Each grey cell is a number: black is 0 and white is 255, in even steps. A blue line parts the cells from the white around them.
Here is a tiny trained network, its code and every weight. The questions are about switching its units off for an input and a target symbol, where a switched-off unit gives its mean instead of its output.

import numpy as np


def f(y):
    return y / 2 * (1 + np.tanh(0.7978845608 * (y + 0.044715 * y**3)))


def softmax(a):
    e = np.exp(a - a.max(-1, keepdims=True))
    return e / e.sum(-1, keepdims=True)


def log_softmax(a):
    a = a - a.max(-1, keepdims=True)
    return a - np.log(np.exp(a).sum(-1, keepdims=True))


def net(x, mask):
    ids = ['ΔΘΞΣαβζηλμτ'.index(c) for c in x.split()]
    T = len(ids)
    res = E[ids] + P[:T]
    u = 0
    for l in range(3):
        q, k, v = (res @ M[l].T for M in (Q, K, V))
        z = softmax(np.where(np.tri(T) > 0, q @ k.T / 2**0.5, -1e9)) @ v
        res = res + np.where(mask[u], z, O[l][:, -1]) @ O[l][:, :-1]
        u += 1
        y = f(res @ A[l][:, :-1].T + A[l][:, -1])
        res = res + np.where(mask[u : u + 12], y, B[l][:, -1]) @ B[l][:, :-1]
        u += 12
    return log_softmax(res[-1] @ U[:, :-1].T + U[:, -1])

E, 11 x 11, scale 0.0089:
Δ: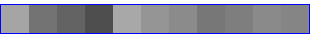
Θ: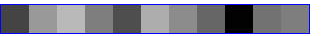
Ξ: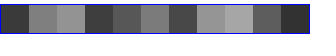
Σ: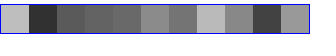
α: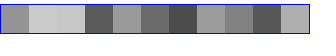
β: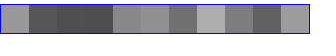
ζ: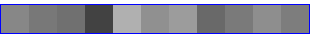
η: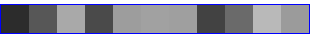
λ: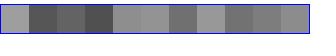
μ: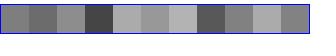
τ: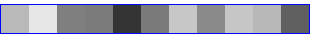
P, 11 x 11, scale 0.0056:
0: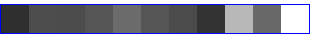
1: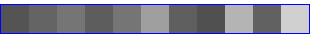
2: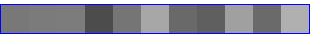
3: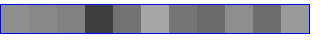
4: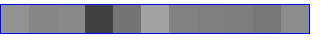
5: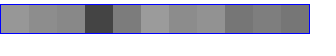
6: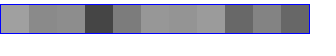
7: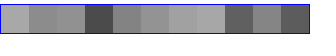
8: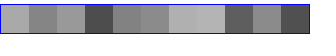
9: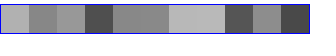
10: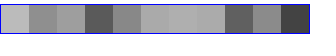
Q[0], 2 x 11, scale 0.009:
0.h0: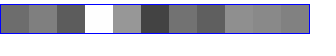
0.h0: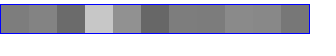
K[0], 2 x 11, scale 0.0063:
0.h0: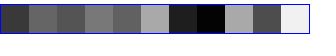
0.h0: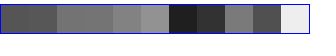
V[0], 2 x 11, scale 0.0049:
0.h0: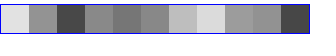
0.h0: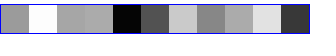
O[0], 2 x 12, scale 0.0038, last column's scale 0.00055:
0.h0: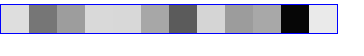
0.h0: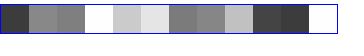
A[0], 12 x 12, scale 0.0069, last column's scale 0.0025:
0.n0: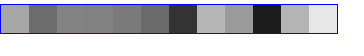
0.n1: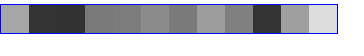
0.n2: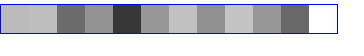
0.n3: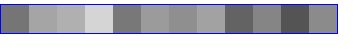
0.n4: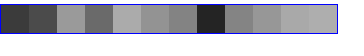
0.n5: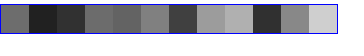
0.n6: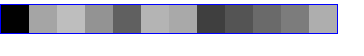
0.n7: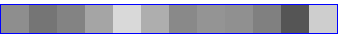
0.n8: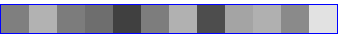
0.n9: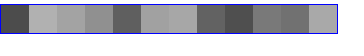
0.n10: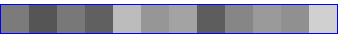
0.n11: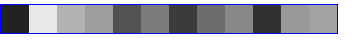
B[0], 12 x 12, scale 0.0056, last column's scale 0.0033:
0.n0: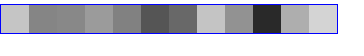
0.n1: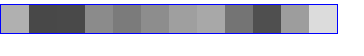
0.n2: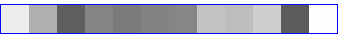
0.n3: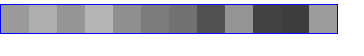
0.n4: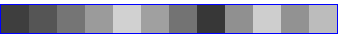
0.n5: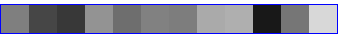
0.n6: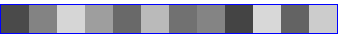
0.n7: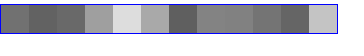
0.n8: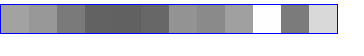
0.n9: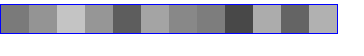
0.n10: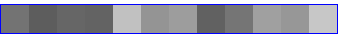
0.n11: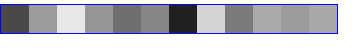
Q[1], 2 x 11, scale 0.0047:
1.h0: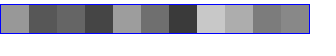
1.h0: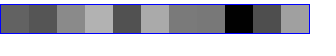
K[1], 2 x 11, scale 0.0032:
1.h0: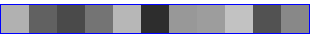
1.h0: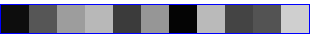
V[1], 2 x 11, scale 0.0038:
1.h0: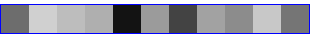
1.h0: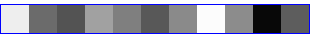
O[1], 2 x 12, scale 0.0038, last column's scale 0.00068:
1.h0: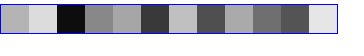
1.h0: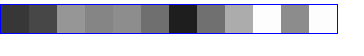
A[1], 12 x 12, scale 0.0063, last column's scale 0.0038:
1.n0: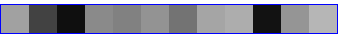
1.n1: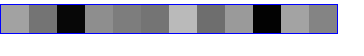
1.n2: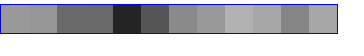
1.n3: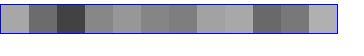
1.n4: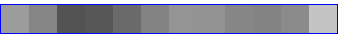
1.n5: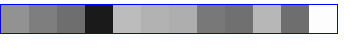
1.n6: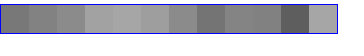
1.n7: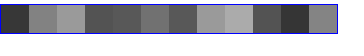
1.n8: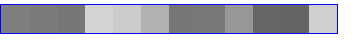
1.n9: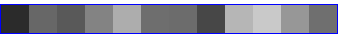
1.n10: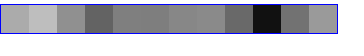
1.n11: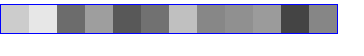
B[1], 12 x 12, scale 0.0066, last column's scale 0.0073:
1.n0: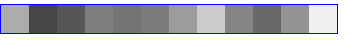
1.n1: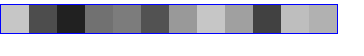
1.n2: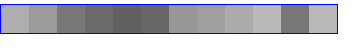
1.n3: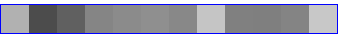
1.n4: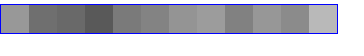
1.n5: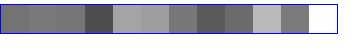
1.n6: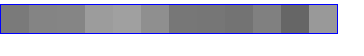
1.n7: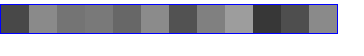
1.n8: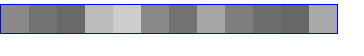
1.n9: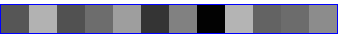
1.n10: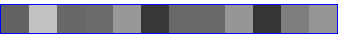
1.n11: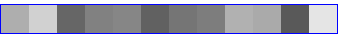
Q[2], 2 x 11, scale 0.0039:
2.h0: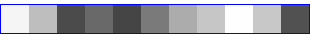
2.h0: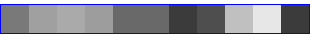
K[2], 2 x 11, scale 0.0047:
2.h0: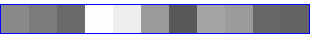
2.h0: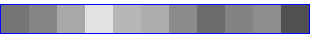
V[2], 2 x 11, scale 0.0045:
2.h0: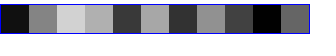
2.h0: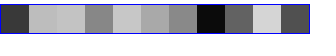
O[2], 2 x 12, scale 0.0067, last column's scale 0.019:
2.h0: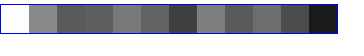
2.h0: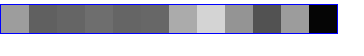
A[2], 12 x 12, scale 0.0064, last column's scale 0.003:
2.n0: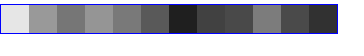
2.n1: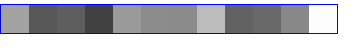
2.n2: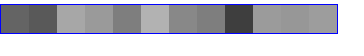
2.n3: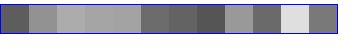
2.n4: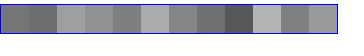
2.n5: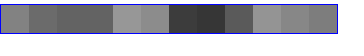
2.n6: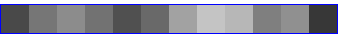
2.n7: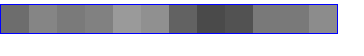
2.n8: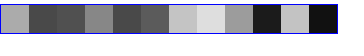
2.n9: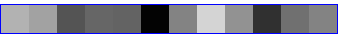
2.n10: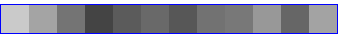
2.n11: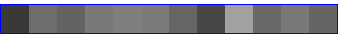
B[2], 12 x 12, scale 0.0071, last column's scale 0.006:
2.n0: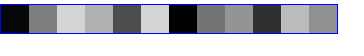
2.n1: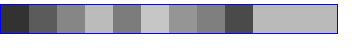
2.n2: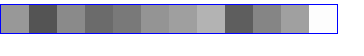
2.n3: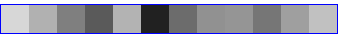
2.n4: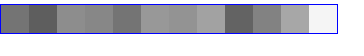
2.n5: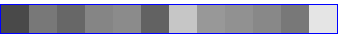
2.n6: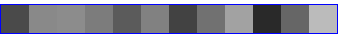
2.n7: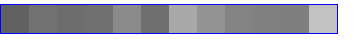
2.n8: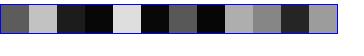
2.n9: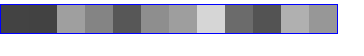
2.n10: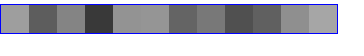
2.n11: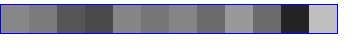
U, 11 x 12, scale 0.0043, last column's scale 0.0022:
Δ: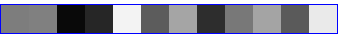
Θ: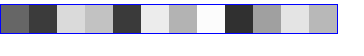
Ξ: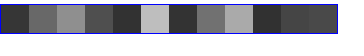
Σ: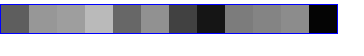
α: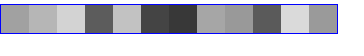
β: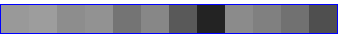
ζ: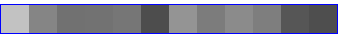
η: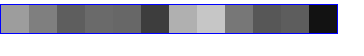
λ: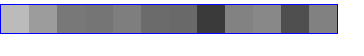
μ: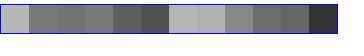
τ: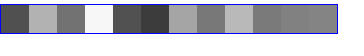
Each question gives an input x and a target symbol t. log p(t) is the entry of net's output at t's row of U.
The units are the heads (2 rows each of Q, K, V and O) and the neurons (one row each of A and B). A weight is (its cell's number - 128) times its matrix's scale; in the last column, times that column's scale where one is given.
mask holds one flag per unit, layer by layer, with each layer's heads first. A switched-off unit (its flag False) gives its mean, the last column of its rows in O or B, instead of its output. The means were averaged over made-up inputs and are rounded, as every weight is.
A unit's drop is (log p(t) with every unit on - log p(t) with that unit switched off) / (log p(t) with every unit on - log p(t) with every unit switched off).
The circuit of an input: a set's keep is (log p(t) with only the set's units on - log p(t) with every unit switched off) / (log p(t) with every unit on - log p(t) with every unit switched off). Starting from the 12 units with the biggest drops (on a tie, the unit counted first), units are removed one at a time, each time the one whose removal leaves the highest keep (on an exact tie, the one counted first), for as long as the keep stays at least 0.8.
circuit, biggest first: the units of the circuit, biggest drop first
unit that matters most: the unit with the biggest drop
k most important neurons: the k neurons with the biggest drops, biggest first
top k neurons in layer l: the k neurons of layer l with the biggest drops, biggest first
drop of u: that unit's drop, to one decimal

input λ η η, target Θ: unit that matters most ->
1.h0
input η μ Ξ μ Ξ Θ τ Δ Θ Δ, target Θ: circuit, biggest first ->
2.n1; 2.n8; 2.h0
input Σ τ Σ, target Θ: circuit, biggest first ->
0.n1; 1.n0; 2.n1
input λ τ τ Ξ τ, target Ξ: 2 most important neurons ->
2.n0; 0.n8
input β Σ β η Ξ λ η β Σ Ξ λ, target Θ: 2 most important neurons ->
2.n4; 2.n2
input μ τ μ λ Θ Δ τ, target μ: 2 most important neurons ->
0.n4; 1.n2
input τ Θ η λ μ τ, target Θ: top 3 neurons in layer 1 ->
1.n2; 1.n11; 1.n5
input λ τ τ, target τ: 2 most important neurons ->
0.n2; 1.n11
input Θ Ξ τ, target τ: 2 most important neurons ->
1.n11; 0.n2
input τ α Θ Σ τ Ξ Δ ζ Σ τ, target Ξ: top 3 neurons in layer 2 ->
2.n0; 2.n9; 2.n10
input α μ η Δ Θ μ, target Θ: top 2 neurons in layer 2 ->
2.n8; 2.n1
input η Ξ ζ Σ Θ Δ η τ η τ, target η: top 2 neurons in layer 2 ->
2.n9; 2.n8
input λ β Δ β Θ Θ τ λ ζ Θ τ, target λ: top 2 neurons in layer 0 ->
0.n7; 0.n8
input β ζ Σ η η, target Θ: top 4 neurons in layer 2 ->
2.n8; 2.n2; 2.n4; 2.n1
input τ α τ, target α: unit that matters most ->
2.h0
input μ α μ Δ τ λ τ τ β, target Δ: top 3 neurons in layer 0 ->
0.n8; 0.n7; 0.n2
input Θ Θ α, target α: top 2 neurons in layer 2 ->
2.n8; 2.n9
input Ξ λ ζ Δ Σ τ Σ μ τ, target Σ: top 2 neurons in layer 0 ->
0.n5; 0.n8
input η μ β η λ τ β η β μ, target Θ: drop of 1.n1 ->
0.2
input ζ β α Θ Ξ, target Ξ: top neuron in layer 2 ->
2.n3
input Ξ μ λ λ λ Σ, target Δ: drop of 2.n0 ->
0.1
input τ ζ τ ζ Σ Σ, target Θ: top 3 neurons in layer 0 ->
0.n1; 0.n3; 0.n5
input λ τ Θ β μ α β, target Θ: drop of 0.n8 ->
-0.1
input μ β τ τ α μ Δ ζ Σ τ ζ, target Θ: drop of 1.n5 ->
0.1
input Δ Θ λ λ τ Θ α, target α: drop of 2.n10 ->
0.0
